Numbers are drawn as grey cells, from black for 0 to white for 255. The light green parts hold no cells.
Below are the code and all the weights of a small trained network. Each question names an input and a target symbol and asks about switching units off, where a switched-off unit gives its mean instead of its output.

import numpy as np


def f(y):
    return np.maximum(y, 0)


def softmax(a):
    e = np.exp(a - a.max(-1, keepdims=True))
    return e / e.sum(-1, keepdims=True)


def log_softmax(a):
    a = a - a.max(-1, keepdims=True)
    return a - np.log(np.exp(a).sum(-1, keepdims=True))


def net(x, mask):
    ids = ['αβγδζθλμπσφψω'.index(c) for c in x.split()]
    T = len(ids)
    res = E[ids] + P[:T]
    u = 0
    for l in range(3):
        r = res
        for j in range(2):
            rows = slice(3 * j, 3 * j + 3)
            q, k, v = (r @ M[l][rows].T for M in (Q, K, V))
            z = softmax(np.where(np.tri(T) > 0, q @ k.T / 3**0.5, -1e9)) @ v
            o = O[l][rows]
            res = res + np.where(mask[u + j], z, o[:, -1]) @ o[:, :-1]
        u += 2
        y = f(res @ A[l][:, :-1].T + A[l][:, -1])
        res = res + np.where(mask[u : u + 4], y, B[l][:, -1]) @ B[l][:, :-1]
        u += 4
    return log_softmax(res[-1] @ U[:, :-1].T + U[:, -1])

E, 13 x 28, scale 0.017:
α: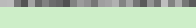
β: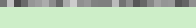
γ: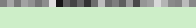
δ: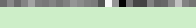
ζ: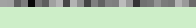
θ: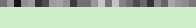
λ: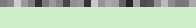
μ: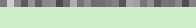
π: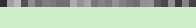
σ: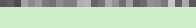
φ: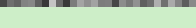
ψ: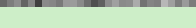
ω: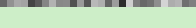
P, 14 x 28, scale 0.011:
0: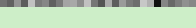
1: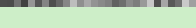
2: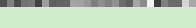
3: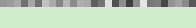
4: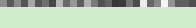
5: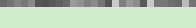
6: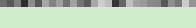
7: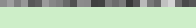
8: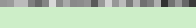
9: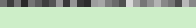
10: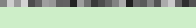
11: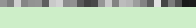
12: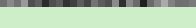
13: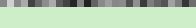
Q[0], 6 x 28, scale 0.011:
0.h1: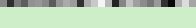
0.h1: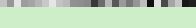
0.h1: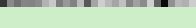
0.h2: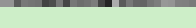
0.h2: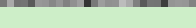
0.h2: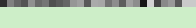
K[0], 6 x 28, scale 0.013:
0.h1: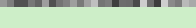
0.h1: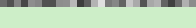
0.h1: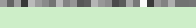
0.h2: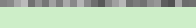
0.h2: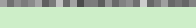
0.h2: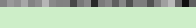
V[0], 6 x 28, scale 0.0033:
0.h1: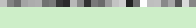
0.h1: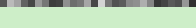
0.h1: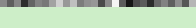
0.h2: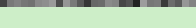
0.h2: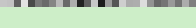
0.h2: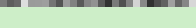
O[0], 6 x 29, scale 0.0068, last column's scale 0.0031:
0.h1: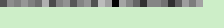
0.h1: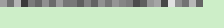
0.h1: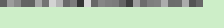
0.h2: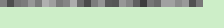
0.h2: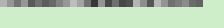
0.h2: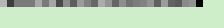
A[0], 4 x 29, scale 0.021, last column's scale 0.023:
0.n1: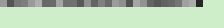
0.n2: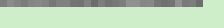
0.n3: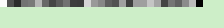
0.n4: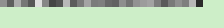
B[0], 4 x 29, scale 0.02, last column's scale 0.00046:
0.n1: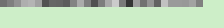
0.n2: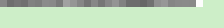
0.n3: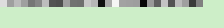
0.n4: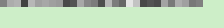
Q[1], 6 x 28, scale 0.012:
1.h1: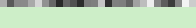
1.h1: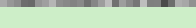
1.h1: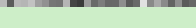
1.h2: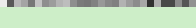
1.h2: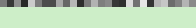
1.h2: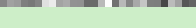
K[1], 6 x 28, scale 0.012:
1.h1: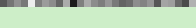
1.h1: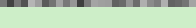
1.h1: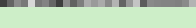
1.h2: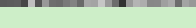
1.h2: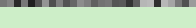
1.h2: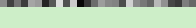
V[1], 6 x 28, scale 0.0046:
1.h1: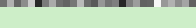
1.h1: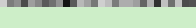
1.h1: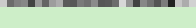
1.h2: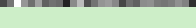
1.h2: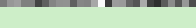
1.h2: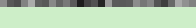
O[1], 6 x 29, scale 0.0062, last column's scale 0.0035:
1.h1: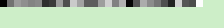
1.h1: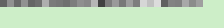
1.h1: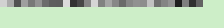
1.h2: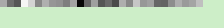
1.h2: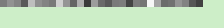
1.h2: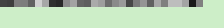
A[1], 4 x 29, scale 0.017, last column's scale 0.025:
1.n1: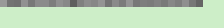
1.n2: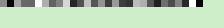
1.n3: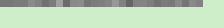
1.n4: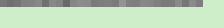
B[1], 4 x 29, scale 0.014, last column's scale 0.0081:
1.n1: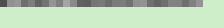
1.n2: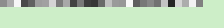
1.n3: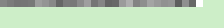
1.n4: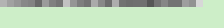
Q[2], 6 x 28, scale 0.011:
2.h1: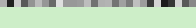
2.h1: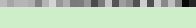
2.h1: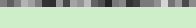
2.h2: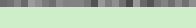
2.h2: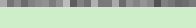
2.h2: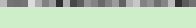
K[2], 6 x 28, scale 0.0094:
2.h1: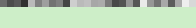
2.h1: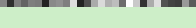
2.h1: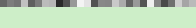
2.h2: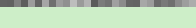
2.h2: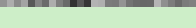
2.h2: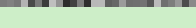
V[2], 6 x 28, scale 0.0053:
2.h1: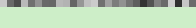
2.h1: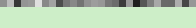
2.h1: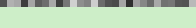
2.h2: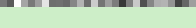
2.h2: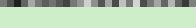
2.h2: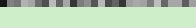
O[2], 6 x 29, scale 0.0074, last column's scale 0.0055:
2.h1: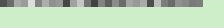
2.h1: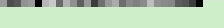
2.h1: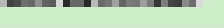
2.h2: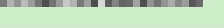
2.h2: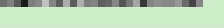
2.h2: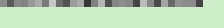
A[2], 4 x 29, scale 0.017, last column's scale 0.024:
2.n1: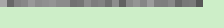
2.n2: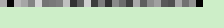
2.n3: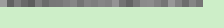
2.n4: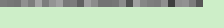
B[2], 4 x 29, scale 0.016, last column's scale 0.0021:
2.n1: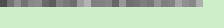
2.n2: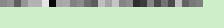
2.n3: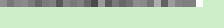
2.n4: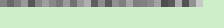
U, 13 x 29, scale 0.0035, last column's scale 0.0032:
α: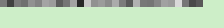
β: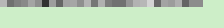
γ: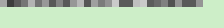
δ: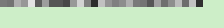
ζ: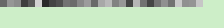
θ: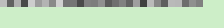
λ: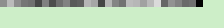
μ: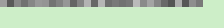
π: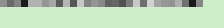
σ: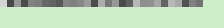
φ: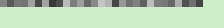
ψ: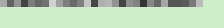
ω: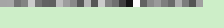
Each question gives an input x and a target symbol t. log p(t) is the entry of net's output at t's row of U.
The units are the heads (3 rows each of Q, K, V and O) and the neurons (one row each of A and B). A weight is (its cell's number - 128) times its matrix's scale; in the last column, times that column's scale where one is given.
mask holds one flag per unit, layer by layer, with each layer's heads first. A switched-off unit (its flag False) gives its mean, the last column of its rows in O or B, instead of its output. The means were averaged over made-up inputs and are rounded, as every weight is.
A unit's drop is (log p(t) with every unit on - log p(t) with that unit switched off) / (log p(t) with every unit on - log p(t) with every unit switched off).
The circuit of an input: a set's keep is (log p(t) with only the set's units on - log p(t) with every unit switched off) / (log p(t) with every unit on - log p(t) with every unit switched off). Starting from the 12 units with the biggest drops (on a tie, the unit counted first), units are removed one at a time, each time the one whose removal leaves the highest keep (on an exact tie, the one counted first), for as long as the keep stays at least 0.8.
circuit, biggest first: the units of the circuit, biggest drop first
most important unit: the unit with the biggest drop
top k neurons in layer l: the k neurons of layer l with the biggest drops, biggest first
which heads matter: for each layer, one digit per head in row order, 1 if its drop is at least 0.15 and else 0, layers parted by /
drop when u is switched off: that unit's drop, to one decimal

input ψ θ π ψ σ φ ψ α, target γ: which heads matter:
00 / 00 / 10
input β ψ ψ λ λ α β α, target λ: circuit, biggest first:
[1.h1; 0.h2; 2.h1]
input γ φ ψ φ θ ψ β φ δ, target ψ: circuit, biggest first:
[1.h2; 2.h1]
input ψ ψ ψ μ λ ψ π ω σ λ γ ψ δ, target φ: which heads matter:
10 / 00 / 10
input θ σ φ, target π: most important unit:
1.h2
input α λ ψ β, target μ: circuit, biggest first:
[2.n4; 0.h1; 2.h1; 1.h2]
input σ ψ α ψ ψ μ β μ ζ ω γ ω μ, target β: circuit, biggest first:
[1.h1; 2.h2]
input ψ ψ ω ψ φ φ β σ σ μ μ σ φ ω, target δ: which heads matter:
00 / 10 / 10
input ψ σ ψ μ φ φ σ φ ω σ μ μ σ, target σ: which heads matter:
10 / 00 / 10
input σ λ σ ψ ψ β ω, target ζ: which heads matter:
00 / 00 / 10
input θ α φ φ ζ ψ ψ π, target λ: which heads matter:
00 / 10 / 01
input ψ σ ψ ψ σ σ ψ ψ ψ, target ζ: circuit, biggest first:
[2.h1; 1.h1]
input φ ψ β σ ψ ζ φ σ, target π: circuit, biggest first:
[1.h1; 2.h2]
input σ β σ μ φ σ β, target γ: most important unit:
2.h1
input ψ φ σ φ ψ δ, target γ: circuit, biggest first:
[2.h1; 1.n4]
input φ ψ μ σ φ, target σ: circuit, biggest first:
[2.n3; 2.h1; 0.h1]
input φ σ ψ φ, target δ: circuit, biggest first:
[2.h1; 1.h1]
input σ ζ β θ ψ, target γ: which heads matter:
00 / 10 / 11
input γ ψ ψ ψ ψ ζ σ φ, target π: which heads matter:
00 / 10 / 01
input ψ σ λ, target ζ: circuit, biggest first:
[2.h1]
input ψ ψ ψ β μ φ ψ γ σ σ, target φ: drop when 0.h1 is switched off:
0.5
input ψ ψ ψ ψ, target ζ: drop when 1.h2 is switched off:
0.1
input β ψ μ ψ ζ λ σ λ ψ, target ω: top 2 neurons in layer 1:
[1.n3; 1.n1]
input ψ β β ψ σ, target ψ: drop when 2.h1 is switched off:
0.2
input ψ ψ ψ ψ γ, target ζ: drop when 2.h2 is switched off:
0.0
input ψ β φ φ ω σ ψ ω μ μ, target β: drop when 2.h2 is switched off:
0.5
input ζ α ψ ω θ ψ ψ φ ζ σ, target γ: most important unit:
1.n3
